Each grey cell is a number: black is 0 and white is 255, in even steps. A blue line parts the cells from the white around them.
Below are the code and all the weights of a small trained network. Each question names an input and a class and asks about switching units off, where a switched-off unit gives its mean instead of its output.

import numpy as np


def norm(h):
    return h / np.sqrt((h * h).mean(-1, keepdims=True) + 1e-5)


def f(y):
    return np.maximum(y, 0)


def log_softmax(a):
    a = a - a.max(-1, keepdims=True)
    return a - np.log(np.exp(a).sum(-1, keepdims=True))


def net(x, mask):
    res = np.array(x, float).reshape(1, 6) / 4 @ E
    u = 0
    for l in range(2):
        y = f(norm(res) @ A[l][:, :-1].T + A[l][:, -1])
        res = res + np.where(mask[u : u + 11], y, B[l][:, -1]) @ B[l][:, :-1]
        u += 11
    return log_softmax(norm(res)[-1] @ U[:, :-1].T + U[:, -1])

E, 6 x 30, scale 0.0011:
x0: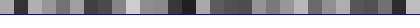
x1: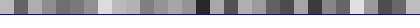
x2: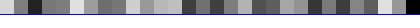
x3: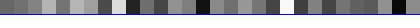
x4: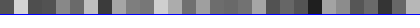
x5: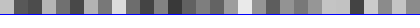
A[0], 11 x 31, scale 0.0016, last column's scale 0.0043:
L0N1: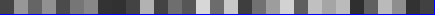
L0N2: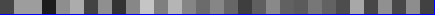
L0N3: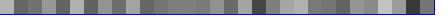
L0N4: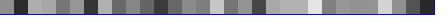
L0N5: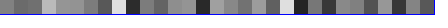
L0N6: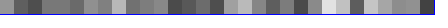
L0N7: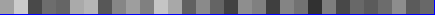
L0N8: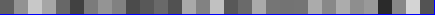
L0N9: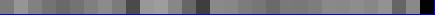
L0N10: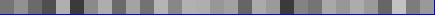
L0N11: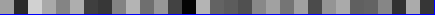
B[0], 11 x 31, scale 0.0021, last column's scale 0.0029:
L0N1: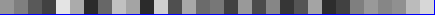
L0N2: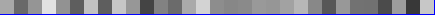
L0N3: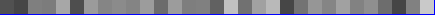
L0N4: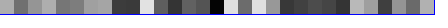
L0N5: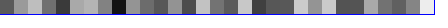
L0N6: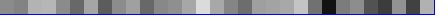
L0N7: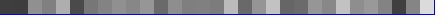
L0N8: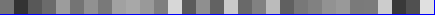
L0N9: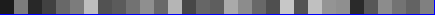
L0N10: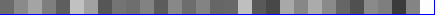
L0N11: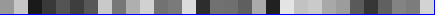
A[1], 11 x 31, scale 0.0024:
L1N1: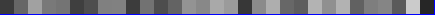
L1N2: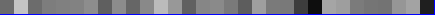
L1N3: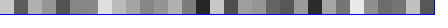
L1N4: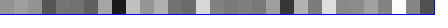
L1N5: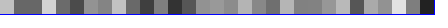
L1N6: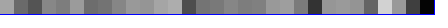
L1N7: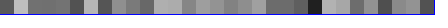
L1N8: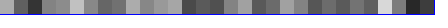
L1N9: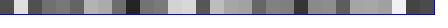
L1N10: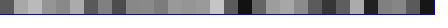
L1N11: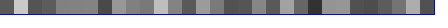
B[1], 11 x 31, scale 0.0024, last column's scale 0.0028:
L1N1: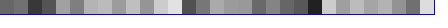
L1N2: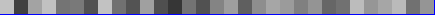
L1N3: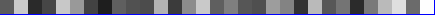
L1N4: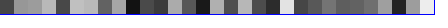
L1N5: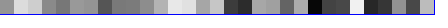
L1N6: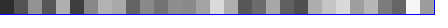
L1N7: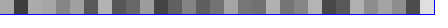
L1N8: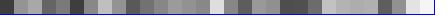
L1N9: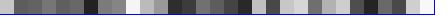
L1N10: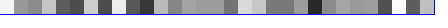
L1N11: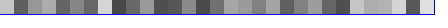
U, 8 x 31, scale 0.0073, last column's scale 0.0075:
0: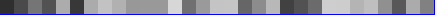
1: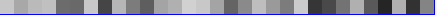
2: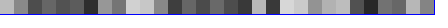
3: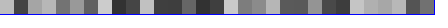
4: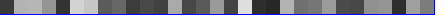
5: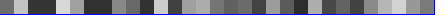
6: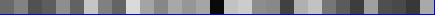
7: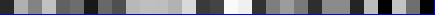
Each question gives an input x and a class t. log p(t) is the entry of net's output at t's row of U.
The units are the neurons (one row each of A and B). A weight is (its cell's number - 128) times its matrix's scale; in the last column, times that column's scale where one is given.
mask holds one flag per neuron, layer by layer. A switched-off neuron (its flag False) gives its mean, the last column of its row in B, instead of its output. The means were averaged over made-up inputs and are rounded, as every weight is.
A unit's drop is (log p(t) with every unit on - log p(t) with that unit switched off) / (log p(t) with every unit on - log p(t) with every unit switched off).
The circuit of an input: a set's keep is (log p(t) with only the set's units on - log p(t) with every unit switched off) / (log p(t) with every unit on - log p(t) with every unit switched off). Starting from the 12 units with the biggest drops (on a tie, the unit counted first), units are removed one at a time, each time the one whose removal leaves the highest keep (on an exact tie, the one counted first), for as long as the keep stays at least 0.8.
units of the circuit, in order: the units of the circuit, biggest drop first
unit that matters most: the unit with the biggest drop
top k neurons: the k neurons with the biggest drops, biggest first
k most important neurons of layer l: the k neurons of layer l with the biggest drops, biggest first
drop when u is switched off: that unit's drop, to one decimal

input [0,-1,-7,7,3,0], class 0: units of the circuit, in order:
[L1N1]
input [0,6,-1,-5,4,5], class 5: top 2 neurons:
[L1N3 L0N5]
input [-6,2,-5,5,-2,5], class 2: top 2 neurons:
[L1N9 L0N7]
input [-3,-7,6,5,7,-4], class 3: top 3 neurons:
[L1N11 L0N8 L1N3]
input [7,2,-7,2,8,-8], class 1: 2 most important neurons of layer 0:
[L0N2 L0N7]
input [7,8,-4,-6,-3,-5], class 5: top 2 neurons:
[L1N3 L1N9]
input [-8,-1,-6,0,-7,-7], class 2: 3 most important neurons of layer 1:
[L1N9 L1N5 L1N8]
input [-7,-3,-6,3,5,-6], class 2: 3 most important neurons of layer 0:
[L0N7 L0N3 L0N6]
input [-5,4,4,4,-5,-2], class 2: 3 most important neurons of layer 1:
[L1N9 L1N11 L1N7]
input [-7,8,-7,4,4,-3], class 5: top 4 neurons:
[L1N3 L0N7 L0N3 L1N8]
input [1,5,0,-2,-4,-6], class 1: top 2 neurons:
[L0N2 L1N10]
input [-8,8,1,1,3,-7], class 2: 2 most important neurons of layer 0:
[L0N1 L0N6]
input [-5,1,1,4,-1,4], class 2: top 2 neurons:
[L1N9 L0N2]
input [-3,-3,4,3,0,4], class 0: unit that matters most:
L1N8
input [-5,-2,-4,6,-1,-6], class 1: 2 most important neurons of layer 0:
[L0N2 L0N10]
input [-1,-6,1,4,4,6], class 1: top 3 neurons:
[L1N5 L0N6 L1N3]
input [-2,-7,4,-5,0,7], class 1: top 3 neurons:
[L1N5 L0N6 L1N3]
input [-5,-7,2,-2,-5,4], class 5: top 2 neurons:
[L0N1 L1N11]
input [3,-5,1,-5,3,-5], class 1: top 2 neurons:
[L0N2 L1N10]
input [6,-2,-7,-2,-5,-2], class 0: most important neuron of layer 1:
[L1N1]
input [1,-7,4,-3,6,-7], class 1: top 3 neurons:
[L1N10 L0N2 L1N3]
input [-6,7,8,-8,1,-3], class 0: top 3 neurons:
[L0N5 L1N8 L1N6]
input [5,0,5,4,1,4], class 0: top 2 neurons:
[L1N8 L1N9]
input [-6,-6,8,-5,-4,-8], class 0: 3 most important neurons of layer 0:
[L0N6 L0N3 L0N5]
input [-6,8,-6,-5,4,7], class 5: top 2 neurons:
[L1N3 L0N2]
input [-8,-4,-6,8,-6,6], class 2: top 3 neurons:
[L1N9 L0N10 L1N4]
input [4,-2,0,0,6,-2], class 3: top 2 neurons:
[L1N11 L1N9]
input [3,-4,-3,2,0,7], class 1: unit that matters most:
L1N5
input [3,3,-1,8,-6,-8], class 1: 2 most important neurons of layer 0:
[L0N2 L0N10]
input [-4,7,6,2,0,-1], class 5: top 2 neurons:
[L1N3 L0N8]
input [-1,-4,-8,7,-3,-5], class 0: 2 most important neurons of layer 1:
[L1N1 L1N4]
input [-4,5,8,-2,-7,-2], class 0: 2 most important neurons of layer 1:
[L1N8 L1N6]
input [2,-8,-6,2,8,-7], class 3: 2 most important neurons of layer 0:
[L0N6 L0N7]
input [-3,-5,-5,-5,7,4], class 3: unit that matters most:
L1N7
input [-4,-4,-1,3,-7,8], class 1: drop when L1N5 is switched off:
0.9
